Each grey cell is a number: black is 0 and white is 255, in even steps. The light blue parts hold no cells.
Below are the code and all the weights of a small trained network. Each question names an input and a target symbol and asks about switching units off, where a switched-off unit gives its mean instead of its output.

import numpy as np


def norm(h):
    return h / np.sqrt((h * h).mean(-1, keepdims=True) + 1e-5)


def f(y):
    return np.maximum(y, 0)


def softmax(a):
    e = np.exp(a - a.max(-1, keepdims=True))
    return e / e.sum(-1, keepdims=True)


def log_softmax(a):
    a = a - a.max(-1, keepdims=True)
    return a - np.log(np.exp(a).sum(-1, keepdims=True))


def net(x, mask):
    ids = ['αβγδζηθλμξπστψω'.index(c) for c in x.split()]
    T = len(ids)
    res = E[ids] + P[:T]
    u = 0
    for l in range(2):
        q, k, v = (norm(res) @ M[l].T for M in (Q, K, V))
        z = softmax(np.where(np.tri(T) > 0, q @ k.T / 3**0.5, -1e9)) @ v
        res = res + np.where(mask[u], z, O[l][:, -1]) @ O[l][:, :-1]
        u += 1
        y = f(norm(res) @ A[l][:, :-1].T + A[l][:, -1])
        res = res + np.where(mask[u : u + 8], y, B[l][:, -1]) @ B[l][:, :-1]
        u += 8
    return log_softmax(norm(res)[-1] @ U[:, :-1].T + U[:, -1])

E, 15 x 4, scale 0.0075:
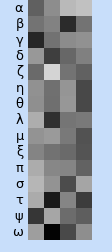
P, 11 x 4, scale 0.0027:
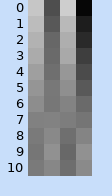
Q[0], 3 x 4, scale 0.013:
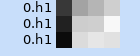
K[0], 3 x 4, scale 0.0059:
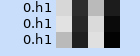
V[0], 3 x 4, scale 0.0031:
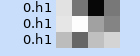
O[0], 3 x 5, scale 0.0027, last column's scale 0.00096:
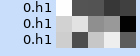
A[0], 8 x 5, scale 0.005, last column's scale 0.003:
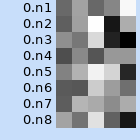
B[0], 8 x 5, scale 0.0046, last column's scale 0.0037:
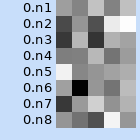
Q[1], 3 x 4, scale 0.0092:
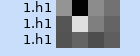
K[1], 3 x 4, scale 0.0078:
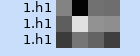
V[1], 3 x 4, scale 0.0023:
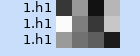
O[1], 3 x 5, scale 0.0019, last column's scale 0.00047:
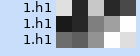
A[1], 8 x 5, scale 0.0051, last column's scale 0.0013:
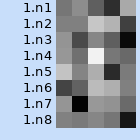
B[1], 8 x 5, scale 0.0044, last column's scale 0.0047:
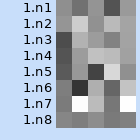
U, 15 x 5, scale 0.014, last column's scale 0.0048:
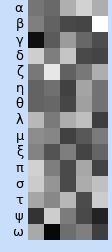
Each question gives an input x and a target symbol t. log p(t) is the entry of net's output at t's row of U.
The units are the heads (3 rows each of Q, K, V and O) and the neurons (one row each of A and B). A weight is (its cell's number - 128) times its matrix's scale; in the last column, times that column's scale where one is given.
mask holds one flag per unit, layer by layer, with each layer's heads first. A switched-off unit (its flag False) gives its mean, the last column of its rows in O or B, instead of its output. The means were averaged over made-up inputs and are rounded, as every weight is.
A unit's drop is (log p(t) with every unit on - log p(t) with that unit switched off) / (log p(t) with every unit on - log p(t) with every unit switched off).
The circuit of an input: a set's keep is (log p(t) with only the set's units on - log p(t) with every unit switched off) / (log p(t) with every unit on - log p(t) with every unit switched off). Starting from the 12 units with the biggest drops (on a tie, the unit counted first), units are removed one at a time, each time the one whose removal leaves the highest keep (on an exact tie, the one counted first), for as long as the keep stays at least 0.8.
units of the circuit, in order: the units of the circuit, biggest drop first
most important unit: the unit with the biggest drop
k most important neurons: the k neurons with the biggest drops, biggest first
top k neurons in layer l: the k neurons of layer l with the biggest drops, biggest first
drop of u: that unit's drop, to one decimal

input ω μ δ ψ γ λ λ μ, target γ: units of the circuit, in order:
0.h1, 1.n7
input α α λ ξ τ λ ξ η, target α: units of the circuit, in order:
0.h1
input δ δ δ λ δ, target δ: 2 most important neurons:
1.n7, 0.n2
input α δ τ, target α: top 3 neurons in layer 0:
0.n8, 0.n2, 0.n3
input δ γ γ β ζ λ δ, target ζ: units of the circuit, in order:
1.n7, 1.n6, 0.h1
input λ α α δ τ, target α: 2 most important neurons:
1.n7, 0.n8
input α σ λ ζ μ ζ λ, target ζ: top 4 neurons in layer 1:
1.n7, 1.n6, 1.n5, 1.n3
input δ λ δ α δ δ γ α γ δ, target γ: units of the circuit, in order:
0.h1, 0.n5, 0.n2
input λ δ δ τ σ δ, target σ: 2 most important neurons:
1.n5, 1.n6
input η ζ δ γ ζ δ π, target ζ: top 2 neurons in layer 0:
0.n6, 0.n5
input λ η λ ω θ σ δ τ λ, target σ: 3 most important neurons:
1.n5, 1.n6, 0.n6
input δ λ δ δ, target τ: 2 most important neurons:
1.n7, 0.n2
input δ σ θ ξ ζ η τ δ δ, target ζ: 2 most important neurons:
0.n2, 1.n6
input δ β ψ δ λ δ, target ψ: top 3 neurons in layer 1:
1.n7, 1.n6, 1.n3
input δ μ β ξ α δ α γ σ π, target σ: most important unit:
1.n7
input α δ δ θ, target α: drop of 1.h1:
0.0
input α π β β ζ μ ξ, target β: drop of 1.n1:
0.1
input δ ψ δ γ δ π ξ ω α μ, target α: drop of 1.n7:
0.2
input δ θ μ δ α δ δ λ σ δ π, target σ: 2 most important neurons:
1.n5, 1.n7
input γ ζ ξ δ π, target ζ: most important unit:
0.h1
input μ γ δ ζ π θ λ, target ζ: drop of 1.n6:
0.2
